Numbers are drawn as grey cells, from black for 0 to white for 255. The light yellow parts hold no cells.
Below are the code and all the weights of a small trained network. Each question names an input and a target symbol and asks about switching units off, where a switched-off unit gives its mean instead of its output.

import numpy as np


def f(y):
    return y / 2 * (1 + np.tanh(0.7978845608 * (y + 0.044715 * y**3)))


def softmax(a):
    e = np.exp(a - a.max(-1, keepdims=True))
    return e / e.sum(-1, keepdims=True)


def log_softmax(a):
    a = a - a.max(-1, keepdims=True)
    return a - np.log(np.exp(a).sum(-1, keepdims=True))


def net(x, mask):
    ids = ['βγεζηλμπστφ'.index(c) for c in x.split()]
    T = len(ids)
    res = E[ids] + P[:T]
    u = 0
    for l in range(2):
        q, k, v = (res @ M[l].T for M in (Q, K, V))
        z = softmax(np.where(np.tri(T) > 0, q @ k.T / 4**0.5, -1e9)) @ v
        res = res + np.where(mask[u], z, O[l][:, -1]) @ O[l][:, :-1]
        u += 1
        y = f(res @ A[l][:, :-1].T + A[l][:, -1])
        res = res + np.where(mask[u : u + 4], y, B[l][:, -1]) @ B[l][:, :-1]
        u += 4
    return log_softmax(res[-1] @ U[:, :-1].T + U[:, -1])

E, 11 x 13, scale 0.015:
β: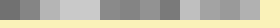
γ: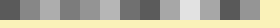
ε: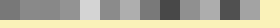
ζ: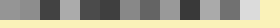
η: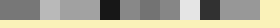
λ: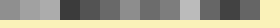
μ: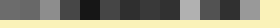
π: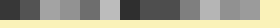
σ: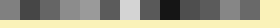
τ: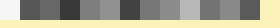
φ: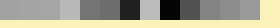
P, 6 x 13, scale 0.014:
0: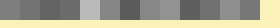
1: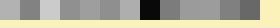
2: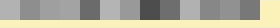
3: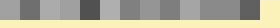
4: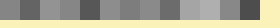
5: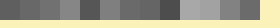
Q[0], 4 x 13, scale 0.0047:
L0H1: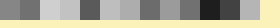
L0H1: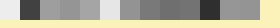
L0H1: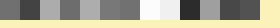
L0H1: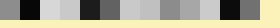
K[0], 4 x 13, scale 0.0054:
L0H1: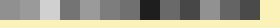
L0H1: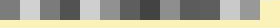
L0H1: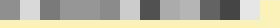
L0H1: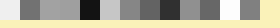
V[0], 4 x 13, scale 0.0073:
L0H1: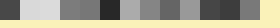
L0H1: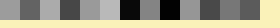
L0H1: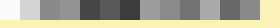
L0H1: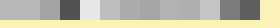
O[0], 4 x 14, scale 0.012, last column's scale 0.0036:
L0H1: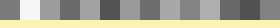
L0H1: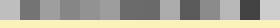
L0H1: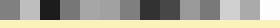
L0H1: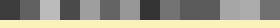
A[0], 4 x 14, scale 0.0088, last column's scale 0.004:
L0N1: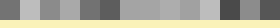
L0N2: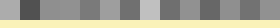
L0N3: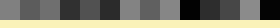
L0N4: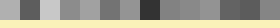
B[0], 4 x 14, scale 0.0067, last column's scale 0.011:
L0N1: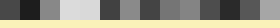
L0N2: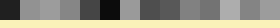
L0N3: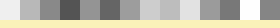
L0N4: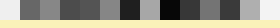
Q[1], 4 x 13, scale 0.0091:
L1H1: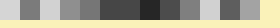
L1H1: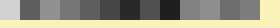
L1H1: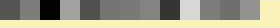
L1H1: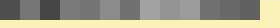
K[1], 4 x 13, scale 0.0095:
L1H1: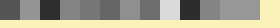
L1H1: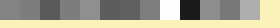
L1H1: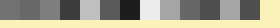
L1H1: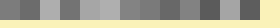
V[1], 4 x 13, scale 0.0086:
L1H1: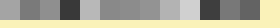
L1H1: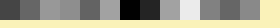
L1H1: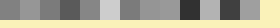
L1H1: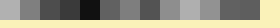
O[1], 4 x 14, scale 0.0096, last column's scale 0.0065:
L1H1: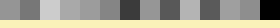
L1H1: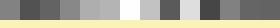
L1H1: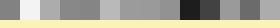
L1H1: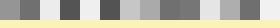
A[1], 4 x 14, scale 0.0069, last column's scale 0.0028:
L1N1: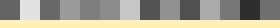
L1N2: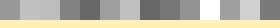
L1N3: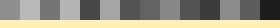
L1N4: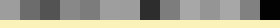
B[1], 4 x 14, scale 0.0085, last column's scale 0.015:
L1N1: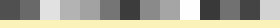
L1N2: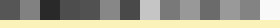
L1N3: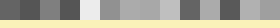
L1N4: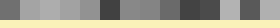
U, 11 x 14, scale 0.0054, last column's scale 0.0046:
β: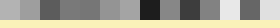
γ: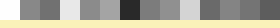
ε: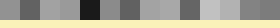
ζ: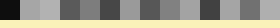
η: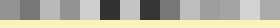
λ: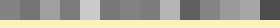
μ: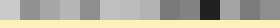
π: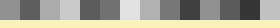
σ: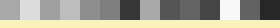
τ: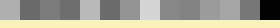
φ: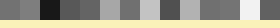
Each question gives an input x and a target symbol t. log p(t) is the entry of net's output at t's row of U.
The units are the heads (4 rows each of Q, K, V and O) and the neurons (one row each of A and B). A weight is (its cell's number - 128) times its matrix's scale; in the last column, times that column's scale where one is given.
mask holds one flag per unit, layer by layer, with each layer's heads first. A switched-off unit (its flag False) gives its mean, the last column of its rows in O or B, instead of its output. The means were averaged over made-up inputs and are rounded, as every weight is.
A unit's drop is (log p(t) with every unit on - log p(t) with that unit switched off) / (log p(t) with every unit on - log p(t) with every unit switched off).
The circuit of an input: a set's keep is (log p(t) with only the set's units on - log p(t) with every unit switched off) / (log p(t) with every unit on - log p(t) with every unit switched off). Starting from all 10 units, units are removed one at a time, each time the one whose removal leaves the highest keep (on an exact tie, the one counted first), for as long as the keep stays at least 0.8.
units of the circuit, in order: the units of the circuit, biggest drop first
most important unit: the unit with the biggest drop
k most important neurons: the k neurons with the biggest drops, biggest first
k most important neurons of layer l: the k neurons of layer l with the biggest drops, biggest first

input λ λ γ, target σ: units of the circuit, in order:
L0N4, L1H1, L0H1, L1N2
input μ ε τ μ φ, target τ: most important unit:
L1H1
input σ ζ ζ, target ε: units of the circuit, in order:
L1H1, L0H1
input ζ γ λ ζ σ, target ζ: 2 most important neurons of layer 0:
L0N1, L0N2
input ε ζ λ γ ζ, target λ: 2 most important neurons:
L1N3, L0N4
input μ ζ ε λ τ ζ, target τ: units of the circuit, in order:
L1H1, L0N4, L1N2, L0H1
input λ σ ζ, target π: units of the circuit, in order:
L0H1, L0N1
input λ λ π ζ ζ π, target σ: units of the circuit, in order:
L1H1, L0H1, L0N2
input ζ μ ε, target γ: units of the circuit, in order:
L1N1, L0H1
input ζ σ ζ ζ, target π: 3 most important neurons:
L0N1, L1N2, L0N3
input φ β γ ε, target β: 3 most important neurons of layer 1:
L1N2, L1N1, L1N4
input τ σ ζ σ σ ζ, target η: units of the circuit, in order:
L1H1, L0N4
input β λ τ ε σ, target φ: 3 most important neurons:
L1N3, L0N4, L1N1
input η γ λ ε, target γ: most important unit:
L1H1
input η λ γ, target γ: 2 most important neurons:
L0N4, L0N1
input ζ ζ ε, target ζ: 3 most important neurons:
L1N1, L0N4, L1N4
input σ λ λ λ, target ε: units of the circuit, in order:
L1H1, L0N2, L0N4, L0H1
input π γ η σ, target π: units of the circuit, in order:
L0H1, L0N2, L1H1
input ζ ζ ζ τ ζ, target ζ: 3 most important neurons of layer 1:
L1N1, L1N4, L1N2
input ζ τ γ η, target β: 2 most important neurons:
L0N4, L1N1
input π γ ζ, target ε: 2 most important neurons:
L0N1, L1N2
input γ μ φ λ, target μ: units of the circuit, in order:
L1H1
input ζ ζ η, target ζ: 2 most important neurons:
L1N1, L0N4
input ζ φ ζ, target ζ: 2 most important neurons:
L1N1, L0N4
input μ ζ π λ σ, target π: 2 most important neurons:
L0N1, L1N2
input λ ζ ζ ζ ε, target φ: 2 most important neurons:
L1N2, L1N4
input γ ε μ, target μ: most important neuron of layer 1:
L1N3
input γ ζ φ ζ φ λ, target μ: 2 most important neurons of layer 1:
L1N3, L1N2
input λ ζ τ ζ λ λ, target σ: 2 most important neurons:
L0N1, L0N3
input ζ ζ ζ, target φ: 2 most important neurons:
L1N2, L0N2
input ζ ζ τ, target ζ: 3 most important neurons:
L0N2, L0N4, L1N4
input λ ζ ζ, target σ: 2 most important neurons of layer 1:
L1N2, L1N3
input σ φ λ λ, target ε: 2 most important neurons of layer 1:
L1N2, L1N4
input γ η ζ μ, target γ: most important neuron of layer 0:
L0N4
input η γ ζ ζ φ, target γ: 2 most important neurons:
L1N2, L0N1
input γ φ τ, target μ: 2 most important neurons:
L1N3, L1N2
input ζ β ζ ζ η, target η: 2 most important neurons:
L0N4, L1N2
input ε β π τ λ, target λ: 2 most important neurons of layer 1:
L1N3, L1N2
